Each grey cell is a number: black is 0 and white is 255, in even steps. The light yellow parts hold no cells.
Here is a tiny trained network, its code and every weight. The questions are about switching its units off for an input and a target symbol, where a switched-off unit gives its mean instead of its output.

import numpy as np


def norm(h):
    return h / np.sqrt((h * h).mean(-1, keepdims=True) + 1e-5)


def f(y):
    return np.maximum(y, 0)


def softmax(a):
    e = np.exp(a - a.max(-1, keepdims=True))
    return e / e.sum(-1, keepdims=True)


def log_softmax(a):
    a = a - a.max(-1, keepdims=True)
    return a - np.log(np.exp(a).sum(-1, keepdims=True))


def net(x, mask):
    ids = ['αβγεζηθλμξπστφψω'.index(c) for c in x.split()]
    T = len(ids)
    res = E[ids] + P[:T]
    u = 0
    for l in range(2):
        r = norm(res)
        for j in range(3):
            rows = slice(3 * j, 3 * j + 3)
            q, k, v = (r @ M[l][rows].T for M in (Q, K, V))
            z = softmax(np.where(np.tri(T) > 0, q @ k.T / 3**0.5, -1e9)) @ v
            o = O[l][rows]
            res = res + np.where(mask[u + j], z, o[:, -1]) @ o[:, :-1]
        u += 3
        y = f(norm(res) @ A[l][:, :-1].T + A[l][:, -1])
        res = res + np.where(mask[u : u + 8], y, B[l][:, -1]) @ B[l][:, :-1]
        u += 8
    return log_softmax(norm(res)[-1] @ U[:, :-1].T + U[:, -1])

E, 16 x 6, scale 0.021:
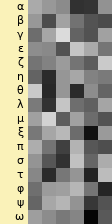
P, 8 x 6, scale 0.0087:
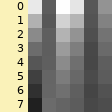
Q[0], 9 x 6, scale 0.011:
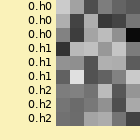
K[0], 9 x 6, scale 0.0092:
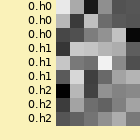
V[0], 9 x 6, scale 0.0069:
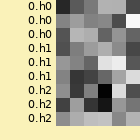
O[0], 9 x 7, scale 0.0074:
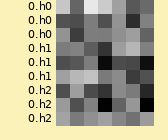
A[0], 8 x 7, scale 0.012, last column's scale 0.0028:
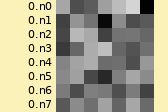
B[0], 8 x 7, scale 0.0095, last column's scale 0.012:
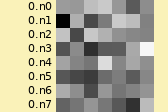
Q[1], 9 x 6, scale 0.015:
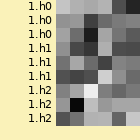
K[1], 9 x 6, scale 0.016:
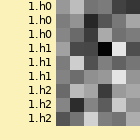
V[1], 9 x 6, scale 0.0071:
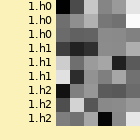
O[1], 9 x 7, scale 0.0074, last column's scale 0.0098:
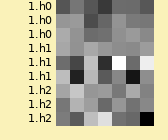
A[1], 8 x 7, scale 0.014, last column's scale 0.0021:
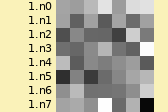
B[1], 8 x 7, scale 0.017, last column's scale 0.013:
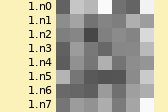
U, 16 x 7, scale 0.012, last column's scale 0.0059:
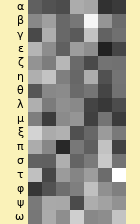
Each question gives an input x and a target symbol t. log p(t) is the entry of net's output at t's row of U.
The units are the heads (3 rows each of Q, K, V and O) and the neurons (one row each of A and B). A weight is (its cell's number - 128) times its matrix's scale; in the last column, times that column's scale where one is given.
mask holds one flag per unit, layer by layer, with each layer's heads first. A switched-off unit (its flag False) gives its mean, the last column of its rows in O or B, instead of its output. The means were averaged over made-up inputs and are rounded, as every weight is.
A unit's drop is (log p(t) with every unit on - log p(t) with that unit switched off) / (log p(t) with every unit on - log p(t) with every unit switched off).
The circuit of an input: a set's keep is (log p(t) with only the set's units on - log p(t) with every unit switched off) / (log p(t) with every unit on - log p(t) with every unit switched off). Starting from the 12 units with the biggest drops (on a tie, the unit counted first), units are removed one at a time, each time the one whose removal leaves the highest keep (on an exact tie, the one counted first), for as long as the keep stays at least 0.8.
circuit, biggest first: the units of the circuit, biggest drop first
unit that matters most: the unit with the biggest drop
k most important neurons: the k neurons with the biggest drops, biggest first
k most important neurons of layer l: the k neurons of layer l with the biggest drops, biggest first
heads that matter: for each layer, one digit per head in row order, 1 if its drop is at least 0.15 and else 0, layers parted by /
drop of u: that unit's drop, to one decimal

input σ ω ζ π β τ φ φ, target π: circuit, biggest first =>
[0.h1, 1.n5, 1.n0]
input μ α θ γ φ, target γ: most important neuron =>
[0.n3]
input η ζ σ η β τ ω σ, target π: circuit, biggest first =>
[1.n0, 1.n5]
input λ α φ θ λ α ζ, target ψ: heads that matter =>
111 / 010
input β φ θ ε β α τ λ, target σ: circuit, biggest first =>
[1.h1, 1.n0, 1.n2]
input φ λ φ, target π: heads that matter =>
010 / 100
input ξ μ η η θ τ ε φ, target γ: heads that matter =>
110 / 010
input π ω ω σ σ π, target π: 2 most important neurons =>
[1.n0, 0.n0]
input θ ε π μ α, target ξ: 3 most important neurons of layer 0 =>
[0.n3, 0.n5, 0.n7]
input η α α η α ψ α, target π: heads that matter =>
100 / 010
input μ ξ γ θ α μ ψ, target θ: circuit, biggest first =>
[1.h1, 1.n0, 1.n7, 1.n5]
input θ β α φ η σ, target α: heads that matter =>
000 / 010
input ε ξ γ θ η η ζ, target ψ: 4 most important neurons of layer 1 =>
[1.n0, 1.n1, 1.n5, 1.n2]
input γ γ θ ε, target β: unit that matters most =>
1.h1
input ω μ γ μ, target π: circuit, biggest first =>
[0.h1, 1.n0]
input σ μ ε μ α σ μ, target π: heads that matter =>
111 / 001
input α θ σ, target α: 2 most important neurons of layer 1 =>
[1.n0, 1.n7]
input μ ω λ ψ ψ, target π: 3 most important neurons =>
[0.n3, 1.n0, 1.n5]
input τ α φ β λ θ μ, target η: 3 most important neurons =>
[0.n3, 1.n0, 1.n1]
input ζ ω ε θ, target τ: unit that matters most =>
0.n3
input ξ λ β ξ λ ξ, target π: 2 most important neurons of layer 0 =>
[0.n0, 0.n7]
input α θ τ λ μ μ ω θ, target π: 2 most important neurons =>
[0.n5, 1.n5]
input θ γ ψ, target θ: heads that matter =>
000 / 010
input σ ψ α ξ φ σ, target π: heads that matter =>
111 / 001
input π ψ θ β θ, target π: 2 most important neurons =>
[0.n1, 0.n5]
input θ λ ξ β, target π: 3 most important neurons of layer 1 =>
[1.n0, 1.n1, 1.n7]
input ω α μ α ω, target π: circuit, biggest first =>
[1.n0]
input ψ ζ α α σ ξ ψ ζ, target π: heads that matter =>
100 / 000
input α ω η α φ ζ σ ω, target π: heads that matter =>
101 / 000
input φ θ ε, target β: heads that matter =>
110 / 010
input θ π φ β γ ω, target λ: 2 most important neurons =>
[0.n3, 1.n0]
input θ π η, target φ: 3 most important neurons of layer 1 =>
[1.n0, 1.n5, 1.n7]
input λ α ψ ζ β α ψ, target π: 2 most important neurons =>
[0.n3, 1.n5]
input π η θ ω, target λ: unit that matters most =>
1.h1
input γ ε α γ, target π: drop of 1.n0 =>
0.1
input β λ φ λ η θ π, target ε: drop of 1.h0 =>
0.2
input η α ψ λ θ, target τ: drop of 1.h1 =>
0.4
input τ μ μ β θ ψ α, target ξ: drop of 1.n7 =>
0.2
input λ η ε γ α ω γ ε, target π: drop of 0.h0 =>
0.1
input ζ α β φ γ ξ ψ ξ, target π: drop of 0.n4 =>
0.0
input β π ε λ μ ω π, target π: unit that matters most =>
1.n0
